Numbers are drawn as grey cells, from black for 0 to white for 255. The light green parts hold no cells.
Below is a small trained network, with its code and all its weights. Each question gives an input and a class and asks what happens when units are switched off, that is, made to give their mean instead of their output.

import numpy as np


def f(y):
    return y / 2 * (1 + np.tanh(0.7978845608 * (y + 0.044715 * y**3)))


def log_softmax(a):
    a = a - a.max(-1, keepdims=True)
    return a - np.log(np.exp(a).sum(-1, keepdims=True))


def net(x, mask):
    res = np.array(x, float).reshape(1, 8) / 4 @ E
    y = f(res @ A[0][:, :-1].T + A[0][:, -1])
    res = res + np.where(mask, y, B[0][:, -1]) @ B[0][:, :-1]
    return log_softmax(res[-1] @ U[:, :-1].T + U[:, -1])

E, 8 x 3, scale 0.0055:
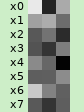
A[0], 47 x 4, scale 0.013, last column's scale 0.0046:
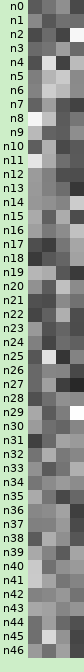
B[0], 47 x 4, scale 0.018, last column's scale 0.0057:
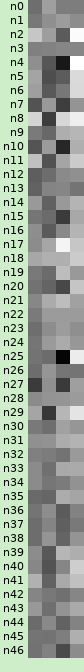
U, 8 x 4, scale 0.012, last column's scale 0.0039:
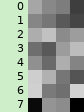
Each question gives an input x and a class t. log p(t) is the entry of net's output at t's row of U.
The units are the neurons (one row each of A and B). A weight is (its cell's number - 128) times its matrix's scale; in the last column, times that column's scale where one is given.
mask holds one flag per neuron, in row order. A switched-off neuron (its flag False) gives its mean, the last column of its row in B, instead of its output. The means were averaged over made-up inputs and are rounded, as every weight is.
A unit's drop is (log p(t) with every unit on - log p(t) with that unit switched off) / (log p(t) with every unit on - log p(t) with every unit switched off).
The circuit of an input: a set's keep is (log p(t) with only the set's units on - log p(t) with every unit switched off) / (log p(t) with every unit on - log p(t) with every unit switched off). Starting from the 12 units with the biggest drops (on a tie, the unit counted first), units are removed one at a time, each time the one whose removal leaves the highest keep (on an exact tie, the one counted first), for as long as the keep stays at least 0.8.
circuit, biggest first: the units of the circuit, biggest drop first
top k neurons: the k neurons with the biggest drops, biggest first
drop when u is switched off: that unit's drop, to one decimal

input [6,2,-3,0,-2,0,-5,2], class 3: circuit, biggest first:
[n2, n18]
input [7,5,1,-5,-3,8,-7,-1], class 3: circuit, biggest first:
[n2]
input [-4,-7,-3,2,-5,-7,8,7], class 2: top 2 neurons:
[n8, n4]
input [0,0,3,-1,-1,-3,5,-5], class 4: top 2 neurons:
[n2, n19]
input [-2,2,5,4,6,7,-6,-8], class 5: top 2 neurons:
[n2, n18]
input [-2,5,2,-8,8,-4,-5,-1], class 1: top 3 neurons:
[n25, n27, n10]
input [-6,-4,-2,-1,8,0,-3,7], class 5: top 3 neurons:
[n2, n18, n17]
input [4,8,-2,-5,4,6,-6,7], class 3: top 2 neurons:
[n8, n11]
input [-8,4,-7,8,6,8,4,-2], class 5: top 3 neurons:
[n2, n18, n20]
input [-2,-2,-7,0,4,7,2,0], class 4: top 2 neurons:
[n25, n4]
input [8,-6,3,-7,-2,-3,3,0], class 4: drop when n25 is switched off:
0.1
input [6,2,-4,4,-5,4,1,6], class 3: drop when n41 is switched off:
0.1
